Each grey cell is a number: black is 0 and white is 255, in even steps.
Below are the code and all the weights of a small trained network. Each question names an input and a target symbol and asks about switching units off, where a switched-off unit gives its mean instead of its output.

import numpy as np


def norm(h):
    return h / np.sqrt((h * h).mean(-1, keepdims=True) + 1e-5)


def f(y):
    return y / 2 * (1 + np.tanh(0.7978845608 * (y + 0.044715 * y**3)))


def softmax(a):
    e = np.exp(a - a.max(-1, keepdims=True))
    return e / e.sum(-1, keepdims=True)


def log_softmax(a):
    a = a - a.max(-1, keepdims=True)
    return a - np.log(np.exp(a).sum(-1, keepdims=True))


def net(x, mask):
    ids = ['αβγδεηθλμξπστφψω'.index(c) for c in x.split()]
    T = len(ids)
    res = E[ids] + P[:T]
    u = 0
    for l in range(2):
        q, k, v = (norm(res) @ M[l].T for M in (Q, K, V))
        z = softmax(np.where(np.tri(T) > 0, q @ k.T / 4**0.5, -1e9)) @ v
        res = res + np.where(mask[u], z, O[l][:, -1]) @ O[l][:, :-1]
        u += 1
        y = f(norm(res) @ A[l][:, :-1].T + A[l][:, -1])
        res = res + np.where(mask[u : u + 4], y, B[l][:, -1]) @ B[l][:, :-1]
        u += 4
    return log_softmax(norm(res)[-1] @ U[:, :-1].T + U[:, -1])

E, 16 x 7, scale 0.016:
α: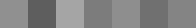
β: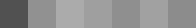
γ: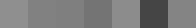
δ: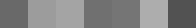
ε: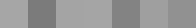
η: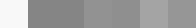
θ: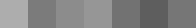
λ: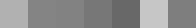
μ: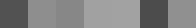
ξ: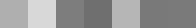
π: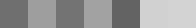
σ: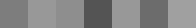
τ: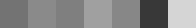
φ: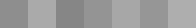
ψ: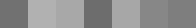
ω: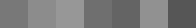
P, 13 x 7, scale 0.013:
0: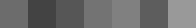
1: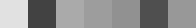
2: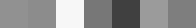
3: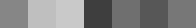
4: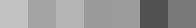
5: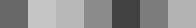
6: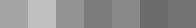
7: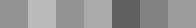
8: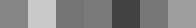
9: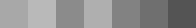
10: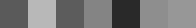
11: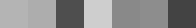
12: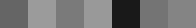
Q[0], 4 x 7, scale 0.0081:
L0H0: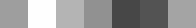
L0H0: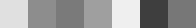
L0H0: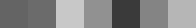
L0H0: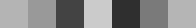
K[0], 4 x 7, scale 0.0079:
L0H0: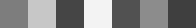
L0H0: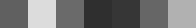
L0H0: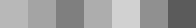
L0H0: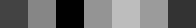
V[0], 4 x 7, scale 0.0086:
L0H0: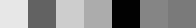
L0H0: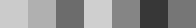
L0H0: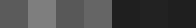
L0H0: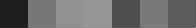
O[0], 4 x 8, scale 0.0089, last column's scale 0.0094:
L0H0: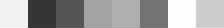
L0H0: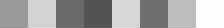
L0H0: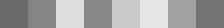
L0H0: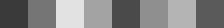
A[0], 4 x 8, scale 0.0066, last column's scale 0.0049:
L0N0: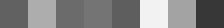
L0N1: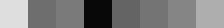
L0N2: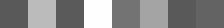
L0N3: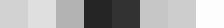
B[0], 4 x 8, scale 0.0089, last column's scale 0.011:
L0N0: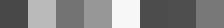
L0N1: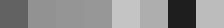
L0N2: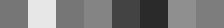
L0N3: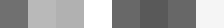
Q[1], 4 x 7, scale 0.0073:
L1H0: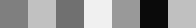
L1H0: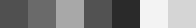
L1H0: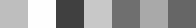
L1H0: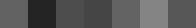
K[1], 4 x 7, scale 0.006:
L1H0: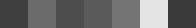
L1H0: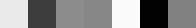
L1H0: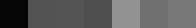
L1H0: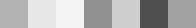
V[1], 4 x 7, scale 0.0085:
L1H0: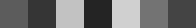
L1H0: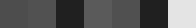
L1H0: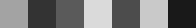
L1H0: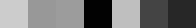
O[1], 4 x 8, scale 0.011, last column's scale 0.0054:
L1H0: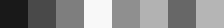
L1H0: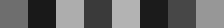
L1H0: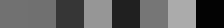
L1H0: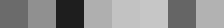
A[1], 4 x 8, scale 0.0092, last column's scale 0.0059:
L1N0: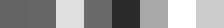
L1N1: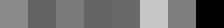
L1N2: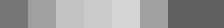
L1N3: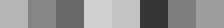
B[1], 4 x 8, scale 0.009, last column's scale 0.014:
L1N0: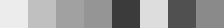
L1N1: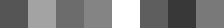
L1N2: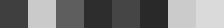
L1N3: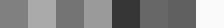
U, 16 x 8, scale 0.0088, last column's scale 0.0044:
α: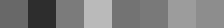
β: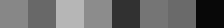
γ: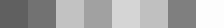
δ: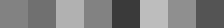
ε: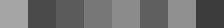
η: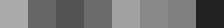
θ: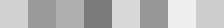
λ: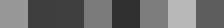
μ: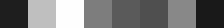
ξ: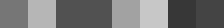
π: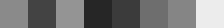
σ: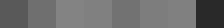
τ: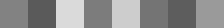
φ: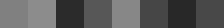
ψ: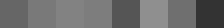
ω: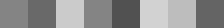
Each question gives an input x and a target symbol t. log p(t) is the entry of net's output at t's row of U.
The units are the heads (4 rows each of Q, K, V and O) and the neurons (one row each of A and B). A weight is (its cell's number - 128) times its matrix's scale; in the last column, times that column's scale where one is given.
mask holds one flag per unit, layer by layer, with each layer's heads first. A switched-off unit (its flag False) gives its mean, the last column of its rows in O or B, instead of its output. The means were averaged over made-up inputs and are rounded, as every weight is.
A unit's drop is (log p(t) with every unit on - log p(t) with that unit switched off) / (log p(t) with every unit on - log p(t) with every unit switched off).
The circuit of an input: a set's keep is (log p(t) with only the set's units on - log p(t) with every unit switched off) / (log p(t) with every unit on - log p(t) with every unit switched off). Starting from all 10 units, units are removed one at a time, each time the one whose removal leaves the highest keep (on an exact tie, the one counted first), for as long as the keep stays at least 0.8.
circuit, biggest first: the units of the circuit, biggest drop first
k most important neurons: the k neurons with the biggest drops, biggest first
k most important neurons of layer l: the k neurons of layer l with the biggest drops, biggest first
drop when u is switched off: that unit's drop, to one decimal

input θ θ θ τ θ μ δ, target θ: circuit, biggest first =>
[L0H0]
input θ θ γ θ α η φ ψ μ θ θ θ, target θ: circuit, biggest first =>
[L1H0, L0H0]
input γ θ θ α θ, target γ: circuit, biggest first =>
[L1H0, L0H0, L0N3]
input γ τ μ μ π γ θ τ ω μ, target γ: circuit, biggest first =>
[L0H0, L1H0, L0N3]
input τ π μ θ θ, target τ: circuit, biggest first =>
[L1H0, L0H0, L0N3]
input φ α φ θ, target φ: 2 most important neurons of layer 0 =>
[L0N3, L0N1]
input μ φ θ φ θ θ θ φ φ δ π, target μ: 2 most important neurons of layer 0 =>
[L0N3, L0N0]
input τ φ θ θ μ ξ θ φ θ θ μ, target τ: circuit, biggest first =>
[L1H0, L0N3, L0H0]
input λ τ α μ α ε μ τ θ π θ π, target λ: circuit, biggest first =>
[L0H0, L1H0]
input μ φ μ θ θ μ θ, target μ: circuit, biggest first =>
[L0H0, L1N2]
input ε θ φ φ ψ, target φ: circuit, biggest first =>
[L0H0, L0N3]
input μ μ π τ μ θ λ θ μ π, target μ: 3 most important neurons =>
[L0N3, L0N1, L1N2]
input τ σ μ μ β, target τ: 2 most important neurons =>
[L0N3, L0N1]
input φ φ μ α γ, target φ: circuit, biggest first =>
[L0H0, L1H0, L0N3]
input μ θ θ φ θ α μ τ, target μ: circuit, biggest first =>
[L0H0]
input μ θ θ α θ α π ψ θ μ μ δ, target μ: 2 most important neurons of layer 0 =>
[L0N1, L0N3]
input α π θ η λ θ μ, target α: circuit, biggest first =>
[L0H0, L1H0, L0N3]
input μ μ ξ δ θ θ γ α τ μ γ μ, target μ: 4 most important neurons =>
[L1N2, L0N1, L0N3, L0N2]
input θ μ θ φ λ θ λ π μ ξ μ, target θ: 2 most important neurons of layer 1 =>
[L1N2, L1N3]
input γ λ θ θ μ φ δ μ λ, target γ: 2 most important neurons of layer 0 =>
[L0N3, L0N1]
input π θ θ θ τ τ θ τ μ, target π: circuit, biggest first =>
[L1H0]
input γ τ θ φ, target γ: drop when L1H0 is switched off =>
1.3
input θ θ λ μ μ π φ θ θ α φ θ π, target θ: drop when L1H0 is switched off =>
0.2
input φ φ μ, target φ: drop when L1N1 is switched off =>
0.0
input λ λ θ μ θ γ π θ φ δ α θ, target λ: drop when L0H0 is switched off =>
0.7
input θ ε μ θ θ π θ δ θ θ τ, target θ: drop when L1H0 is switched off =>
0.1
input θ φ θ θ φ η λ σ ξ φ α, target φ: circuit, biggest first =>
[L0H0]
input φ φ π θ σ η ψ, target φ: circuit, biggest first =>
[L0H0, L1H0, L0N3]
